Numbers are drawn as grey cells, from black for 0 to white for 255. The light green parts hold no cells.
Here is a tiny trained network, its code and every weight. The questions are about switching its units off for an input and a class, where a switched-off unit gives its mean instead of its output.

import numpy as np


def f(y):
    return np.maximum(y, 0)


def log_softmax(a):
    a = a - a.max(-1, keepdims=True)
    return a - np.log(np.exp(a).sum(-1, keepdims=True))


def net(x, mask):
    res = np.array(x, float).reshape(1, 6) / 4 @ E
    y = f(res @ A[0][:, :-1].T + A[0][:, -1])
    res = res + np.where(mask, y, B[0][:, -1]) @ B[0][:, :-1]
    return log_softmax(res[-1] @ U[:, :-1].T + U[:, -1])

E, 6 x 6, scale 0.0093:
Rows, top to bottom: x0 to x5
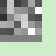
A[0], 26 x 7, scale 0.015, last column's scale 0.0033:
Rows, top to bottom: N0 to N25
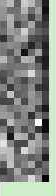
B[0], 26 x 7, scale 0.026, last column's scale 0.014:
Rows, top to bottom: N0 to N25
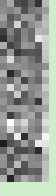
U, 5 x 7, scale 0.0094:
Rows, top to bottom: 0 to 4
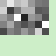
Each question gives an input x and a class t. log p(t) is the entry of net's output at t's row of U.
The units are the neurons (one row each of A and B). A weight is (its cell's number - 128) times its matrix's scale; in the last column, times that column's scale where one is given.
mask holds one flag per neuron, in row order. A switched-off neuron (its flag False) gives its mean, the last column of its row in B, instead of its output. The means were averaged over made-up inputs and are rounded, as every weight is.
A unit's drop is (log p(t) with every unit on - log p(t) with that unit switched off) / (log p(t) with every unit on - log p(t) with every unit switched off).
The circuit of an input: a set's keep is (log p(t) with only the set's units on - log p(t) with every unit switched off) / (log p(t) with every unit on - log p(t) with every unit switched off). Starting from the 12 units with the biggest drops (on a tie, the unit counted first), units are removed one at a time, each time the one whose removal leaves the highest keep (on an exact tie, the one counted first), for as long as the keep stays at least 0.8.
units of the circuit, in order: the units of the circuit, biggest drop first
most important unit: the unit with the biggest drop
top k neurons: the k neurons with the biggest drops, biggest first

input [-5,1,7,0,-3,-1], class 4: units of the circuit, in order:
(N5)
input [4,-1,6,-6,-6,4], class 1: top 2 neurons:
(N6, N20)
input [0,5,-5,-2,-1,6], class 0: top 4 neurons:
(N17, N5, N4, N24)
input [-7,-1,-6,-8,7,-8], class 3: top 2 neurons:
(N7, N14)
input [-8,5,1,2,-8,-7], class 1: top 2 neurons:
(N16, N2)
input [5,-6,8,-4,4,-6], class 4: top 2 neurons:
(N5, N17)
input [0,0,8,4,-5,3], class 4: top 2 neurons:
(N5, N4)
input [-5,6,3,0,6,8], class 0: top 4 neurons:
(N17, N6, N16, N2)
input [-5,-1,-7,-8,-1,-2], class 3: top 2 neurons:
(N7, N5)
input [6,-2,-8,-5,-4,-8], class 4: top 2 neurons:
(N20, N19)
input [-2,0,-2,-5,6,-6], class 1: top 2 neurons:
(N25, N10)
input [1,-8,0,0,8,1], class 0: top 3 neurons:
(N12, N18, N8)
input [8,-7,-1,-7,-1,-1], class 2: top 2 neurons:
(N3, N11)
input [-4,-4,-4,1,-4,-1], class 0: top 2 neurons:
(N5, N10)
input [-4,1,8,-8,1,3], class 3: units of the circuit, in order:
(N24)
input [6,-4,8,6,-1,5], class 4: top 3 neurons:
(N5, N4, N19)
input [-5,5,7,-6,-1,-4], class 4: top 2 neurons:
(N5, N21)
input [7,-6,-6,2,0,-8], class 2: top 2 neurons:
(N3, N17)
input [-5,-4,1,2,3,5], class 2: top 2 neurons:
(N19, N17)
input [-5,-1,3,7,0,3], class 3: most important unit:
N21
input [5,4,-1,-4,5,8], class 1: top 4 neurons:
(N19, N10, N25, N14)
